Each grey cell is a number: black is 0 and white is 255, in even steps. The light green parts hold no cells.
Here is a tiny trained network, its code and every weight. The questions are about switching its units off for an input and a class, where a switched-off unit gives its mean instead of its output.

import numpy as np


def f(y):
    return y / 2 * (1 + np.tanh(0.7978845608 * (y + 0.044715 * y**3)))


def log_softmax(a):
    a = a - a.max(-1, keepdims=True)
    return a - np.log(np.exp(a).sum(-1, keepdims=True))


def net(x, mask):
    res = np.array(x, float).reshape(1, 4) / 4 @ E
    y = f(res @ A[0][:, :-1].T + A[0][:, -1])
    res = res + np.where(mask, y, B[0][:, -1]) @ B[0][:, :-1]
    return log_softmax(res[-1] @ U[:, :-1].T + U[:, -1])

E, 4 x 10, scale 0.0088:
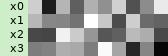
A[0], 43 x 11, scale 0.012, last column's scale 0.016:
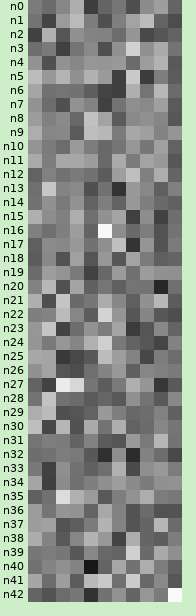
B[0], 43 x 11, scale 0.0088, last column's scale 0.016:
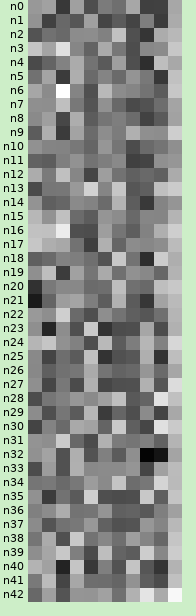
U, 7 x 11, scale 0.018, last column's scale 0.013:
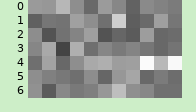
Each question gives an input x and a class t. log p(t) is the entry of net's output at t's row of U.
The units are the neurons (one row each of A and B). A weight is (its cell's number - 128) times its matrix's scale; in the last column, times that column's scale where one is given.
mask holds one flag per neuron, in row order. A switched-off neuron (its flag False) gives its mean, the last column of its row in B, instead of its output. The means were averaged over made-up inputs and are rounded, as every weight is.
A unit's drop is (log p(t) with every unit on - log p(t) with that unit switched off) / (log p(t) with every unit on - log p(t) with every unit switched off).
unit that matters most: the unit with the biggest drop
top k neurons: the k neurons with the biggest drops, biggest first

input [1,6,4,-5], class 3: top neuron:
n5
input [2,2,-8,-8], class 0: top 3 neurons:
n6; n3; n39
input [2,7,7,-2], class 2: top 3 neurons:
n35; n27; n1
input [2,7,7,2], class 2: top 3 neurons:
n27; n35; n1
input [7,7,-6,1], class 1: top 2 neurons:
n30; n21
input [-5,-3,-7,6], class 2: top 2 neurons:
n25; n23
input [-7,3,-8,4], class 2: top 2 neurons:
n25; n23
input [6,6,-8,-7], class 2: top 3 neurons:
n25; n23; n37
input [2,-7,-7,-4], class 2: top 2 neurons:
n23; n25
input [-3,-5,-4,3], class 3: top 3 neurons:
n27; n40; n35
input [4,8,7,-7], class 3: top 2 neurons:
n5; n41
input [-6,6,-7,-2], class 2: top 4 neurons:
n25; n23; n29; n30
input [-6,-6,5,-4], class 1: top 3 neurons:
n13; n28; n18
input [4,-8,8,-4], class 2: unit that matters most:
n35
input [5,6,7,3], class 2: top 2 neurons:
n27; n35
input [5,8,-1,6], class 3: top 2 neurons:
n41; n9
